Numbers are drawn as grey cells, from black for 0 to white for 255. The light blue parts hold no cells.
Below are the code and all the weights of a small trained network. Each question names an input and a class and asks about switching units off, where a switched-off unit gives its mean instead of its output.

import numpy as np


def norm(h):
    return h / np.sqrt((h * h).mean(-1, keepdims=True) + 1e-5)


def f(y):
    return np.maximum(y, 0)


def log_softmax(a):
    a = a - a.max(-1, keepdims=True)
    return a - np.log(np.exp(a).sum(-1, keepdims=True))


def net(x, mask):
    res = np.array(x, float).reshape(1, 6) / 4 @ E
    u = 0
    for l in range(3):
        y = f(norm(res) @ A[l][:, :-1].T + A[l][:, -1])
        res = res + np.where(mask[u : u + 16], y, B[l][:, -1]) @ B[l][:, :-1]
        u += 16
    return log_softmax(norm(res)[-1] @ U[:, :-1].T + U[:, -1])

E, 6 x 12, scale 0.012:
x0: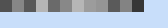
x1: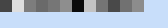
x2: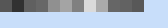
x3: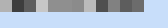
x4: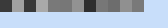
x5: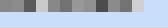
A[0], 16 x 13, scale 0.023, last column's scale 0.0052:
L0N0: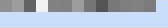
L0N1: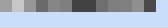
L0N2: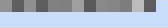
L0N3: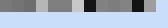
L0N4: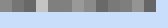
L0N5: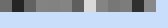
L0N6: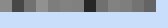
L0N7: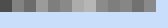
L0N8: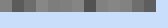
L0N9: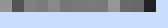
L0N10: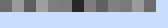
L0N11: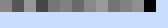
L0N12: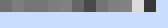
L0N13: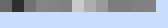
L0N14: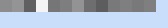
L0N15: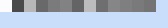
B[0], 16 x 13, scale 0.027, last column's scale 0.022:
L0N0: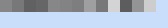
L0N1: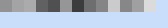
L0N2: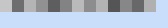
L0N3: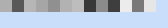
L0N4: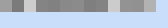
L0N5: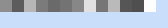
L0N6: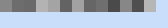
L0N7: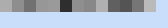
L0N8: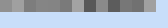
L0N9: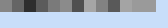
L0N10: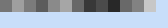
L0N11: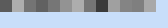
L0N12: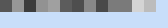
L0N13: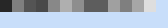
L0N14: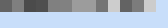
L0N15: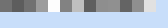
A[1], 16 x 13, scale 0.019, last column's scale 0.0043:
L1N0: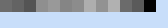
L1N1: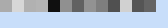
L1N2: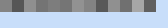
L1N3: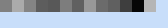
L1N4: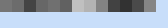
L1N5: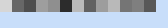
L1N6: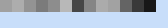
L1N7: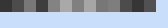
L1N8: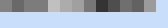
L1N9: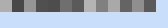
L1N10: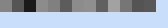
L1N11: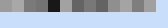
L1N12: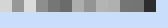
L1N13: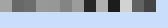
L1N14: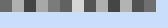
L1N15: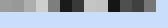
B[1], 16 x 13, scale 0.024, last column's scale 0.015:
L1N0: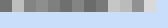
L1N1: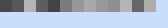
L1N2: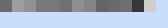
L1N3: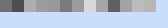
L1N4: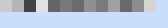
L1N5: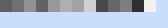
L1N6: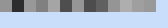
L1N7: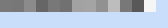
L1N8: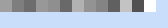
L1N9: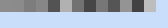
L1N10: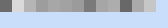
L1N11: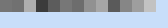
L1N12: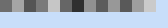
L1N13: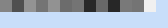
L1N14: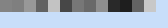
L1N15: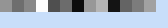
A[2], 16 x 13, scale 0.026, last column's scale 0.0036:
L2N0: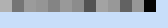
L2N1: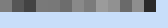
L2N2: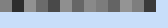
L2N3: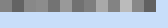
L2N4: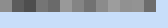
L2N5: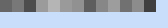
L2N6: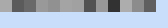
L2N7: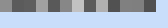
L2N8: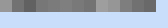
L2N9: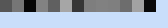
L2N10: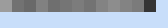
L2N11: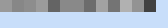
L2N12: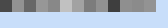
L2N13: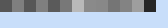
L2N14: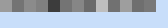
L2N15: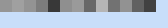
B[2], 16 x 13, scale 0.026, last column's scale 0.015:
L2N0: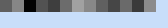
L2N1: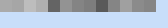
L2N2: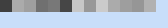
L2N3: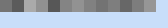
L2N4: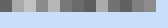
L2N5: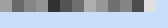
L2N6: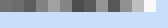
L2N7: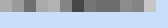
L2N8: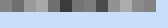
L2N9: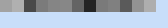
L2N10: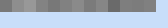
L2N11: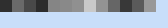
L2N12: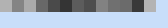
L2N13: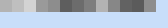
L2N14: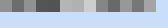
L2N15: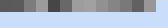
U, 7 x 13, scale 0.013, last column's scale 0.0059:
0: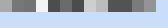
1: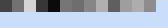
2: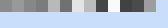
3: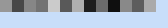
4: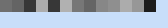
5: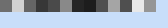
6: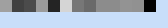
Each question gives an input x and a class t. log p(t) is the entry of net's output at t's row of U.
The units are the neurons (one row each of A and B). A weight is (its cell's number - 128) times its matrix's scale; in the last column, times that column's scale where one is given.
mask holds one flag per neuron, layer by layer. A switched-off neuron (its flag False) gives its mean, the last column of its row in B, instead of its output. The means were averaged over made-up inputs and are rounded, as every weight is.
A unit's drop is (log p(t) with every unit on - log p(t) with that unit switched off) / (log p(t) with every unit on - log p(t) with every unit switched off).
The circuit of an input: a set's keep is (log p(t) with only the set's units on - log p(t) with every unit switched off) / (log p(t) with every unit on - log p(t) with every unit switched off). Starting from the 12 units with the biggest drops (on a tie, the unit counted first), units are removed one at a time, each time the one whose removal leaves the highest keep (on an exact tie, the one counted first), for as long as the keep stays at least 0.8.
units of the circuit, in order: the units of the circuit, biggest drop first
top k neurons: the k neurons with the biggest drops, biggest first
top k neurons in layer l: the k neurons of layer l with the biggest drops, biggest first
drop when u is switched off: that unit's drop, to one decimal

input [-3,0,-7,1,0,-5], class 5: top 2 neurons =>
[L0N1, L1N12]
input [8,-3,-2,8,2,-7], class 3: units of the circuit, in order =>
[L0N3]
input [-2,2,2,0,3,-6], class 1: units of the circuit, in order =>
[L0N15, L1N11]
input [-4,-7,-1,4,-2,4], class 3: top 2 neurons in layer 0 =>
[L0N5, L0N6]
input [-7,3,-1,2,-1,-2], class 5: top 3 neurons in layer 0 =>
[L0N1, L0N3, L0N5]
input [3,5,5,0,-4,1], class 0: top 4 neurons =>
[L0N7, L1N15, L0N14, L0N0]
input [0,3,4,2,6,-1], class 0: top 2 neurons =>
[L0N7, L0N15]
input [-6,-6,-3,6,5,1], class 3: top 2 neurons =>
[L0N3, L0N5]
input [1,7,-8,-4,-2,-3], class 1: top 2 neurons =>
[L0N15, L0N13]
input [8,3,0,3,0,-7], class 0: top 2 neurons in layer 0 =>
[L0N5, L0N7]
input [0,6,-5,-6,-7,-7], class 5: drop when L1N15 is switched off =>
0.1
